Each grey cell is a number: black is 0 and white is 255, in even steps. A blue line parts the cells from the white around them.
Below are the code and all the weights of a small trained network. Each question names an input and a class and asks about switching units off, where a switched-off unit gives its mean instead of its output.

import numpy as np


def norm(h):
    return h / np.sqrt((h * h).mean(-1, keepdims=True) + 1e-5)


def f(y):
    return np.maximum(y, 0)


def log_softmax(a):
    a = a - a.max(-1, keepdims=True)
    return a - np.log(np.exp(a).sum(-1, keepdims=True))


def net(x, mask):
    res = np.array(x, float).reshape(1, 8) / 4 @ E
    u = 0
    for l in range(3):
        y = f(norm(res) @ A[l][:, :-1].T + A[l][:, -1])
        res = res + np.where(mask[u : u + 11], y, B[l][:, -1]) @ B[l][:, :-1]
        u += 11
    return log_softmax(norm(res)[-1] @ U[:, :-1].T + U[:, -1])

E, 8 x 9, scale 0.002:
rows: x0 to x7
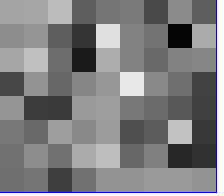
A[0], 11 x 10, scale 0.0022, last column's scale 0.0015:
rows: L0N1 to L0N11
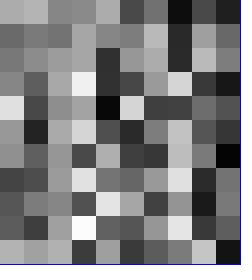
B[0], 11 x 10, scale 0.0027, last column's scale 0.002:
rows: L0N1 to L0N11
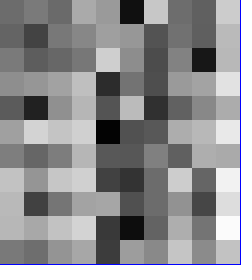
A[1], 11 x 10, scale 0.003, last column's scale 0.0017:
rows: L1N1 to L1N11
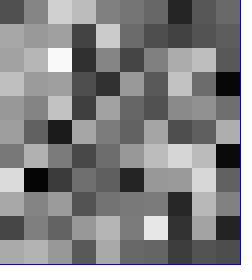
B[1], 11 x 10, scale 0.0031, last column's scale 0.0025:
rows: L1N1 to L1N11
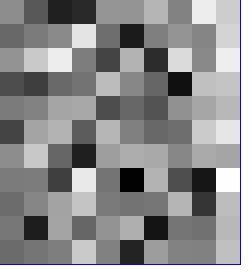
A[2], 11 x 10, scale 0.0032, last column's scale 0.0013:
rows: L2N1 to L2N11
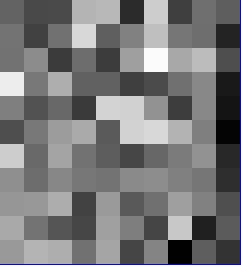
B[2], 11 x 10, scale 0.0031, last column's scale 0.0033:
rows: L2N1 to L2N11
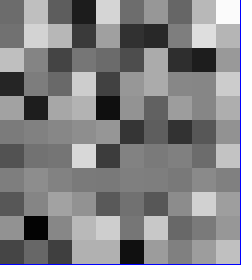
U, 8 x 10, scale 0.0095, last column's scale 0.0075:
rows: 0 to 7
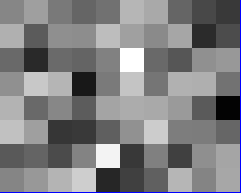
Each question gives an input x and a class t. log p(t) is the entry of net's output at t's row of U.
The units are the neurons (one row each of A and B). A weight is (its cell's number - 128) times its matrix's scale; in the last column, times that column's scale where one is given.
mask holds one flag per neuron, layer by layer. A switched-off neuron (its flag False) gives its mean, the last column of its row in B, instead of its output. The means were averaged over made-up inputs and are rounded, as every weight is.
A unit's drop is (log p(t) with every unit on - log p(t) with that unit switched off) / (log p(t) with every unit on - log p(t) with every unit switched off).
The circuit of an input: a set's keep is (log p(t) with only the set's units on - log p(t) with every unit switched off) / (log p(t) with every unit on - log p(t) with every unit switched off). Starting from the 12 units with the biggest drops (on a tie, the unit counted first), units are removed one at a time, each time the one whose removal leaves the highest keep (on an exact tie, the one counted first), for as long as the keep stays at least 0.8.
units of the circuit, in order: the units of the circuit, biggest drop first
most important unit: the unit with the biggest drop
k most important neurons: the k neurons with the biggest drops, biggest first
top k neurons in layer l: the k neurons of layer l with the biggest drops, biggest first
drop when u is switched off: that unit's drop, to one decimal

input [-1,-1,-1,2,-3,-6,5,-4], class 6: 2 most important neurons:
[L0N3, L1N3]
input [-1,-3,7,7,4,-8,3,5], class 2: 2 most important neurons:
[L2N5, L1N8]
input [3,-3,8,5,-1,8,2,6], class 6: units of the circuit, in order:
[L2N10]
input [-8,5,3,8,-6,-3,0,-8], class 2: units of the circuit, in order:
[L1N8, L2N5, L1N10, L0N10]
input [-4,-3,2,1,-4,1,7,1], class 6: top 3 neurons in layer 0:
[L0N6, L0N11, L0N2]
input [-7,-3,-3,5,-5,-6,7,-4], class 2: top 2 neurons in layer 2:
[L2N5, L2N11]
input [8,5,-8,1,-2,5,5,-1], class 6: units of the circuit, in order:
[L1N1, L1N3]
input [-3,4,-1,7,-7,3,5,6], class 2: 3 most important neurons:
[L1N8, L1N10, L2N5]
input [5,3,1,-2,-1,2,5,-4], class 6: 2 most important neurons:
[L0N1, L0N6]
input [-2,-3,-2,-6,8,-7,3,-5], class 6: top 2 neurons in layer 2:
[L2N1, L2N5]
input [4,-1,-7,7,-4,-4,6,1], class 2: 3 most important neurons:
[L1N8, L1N2, L1N11]
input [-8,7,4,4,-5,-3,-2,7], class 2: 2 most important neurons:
[L2N5, L1N10]
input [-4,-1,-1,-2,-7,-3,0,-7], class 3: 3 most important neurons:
[L1N8, L1N3, L0N10]
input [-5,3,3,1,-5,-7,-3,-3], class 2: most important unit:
L0N10
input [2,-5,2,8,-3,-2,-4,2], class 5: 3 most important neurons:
[L2N3, L1N7, L1N3]
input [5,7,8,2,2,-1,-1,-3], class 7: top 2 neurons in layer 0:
[L0N11, L0N3]
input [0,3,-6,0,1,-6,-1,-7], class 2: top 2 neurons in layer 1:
[L1N8, L1N1]
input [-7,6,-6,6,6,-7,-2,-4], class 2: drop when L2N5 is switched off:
0.2
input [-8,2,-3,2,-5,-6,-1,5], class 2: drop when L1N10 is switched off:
0.2
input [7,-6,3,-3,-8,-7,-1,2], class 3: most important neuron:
[L1N7]
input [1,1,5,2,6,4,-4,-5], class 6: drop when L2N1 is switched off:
0.1
